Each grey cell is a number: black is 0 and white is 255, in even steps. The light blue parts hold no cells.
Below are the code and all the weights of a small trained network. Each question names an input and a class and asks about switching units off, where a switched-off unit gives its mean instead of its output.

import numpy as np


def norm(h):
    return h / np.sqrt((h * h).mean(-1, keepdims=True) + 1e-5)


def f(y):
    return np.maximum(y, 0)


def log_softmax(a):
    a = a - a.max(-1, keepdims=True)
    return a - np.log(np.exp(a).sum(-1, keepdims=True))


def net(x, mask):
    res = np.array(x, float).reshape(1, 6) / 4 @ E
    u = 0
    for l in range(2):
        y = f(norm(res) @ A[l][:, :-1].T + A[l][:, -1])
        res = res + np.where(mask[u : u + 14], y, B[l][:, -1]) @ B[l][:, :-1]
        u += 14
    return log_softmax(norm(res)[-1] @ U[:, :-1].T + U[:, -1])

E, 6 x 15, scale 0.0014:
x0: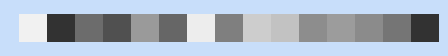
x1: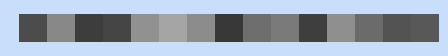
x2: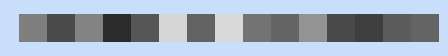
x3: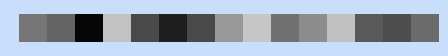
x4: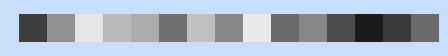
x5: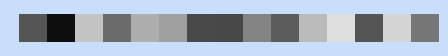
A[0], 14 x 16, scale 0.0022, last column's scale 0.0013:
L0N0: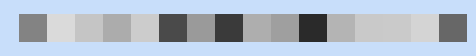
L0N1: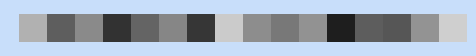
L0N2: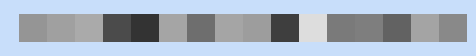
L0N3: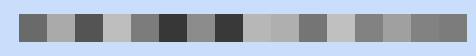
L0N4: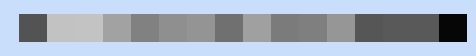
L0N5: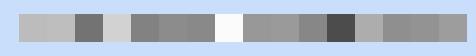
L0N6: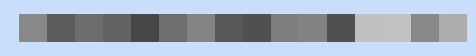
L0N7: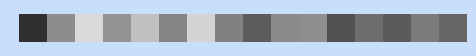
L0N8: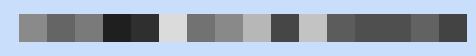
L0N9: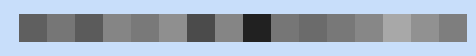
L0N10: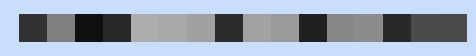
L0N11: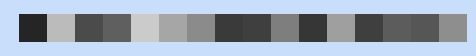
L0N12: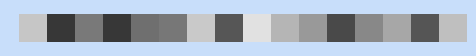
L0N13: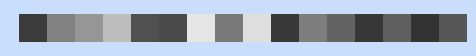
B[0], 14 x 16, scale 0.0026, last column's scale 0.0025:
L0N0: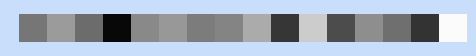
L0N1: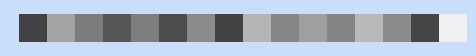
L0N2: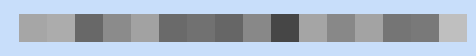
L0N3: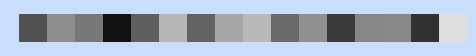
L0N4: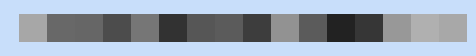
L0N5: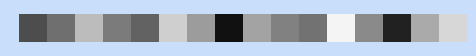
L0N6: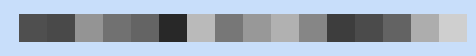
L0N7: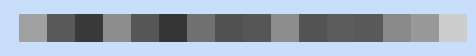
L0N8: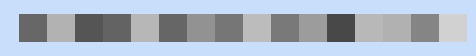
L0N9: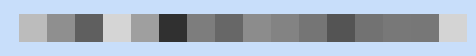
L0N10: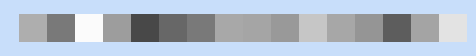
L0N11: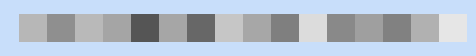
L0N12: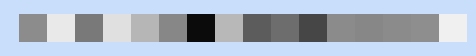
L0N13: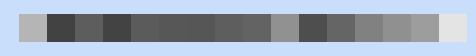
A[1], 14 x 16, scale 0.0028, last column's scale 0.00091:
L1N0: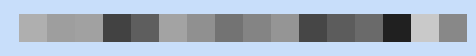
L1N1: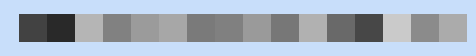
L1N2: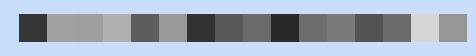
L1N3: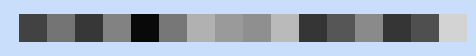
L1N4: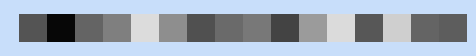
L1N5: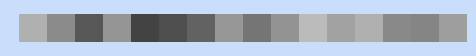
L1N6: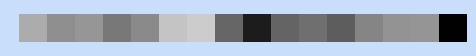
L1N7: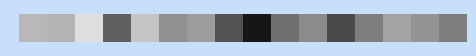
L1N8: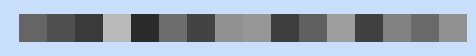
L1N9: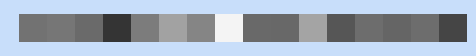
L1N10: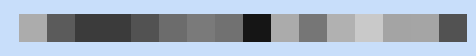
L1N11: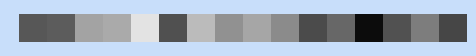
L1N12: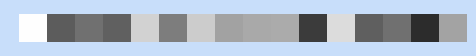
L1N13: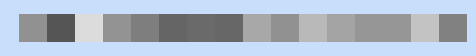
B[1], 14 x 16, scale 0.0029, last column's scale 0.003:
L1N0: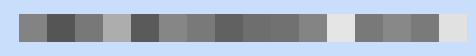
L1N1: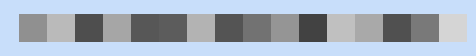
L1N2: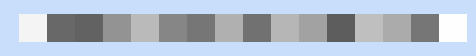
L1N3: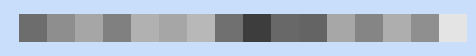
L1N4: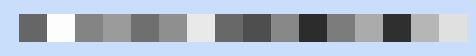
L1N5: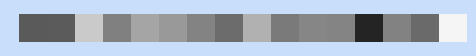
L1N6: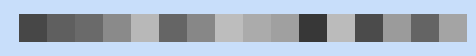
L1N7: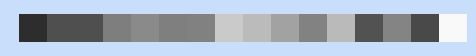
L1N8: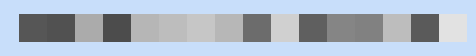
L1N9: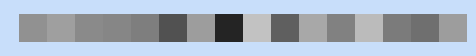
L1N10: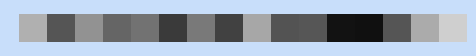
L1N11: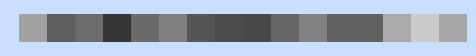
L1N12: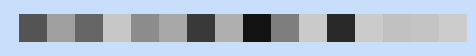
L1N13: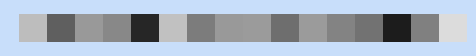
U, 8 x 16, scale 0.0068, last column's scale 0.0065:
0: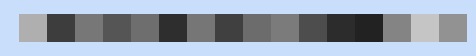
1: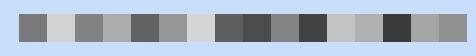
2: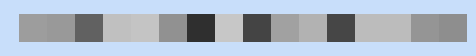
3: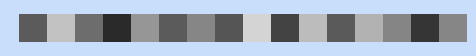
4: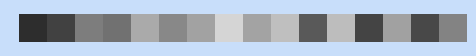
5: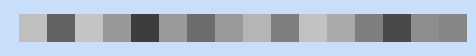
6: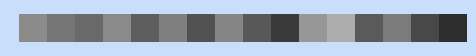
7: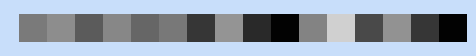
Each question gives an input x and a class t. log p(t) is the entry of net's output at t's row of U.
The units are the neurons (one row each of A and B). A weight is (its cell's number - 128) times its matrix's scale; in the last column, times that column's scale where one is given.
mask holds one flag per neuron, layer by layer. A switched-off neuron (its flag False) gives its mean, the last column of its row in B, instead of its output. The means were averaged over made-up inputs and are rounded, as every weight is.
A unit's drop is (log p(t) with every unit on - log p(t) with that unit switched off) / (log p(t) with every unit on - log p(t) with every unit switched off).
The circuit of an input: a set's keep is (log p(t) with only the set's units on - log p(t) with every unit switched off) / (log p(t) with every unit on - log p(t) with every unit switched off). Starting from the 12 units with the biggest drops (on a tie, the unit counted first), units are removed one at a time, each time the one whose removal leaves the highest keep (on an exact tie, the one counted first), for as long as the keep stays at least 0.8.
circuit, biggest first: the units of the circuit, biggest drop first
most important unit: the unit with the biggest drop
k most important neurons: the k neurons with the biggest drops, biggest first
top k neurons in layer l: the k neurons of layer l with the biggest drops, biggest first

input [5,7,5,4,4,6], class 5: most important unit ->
L0N10
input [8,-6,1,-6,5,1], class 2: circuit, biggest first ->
[L1N12; L0N12]
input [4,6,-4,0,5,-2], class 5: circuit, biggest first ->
[L0N10; L0N11]
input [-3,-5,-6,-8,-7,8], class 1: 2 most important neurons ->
[L1N4; L1N1]
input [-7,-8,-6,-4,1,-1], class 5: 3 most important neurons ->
[L0N5; L1N13; L0N12]
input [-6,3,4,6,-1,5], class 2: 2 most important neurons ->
[L1N2; L1N7]
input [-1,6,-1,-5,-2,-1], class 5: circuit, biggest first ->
[L0N10; L0N11]
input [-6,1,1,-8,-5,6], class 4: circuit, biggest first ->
[L1N7; L1N6]
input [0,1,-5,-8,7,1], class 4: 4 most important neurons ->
[L1N7; L1N6; L0N6; L1N10]
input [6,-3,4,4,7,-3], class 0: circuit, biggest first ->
[L1N11; L0N13]
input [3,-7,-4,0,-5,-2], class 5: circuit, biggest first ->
[L0N5; L1N13]
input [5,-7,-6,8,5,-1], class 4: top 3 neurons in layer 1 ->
[L1N8; L1N10; L1N2]
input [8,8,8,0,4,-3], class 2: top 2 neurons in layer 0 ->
[L0N12; L0N0]
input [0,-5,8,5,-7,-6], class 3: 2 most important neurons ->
[L0N1; L0N13]
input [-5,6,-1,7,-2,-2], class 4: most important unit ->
L1N8
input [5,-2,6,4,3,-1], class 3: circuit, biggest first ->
[L0N8; L0N1]
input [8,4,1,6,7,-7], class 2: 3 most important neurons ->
[L1N12; L0N12; L1N10]
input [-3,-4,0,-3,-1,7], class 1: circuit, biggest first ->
[L1N4; L1N1]
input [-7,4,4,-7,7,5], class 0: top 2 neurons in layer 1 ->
[L1N11; L1N12]
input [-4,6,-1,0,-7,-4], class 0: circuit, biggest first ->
[L1N10]
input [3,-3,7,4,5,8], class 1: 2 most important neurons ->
[L1N4; L1N1]
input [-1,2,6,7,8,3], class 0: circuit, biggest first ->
[L1N11; L0N13]
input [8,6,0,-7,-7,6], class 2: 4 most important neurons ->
[L1N12; L0N12; L0N13; L0N7]
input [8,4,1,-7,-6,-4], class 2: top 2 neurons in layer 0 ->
[L0N12; L0N13]
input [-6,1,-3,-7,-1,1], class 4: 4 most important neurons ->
[L1N7; L1N6; L0N12; L1N12]
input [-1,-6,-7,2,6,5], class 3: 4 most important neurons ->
[L0N0; L0N3; L1N10; L0N6]
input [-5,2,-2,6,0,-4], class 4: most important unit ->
L1N8
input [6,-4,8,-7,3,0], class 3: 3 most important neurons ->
[L0N1; L0N8; L1N9]
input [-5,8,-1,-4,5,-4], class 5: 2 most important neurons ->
[L0N11; L0N10]
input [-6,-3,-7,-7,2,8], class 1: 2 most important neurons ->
[L1N1; L1N4]
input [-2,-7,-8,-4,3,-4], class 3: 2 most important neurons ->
[L0N0; L0N10]
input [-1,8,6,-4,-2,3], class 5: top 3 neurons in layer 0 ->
[L0N10; L0N11; L0N0]
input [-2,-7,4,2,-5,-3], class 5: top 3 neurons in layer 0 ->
[L0N5; L0N13; L0N7]
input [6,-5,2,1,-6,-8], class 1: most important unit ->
L0N5
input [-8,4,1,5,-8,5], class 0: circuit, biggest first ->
[L1N10; L0N12]
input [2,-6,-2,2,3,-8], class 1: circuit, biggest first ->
[L1N3; L0N5]
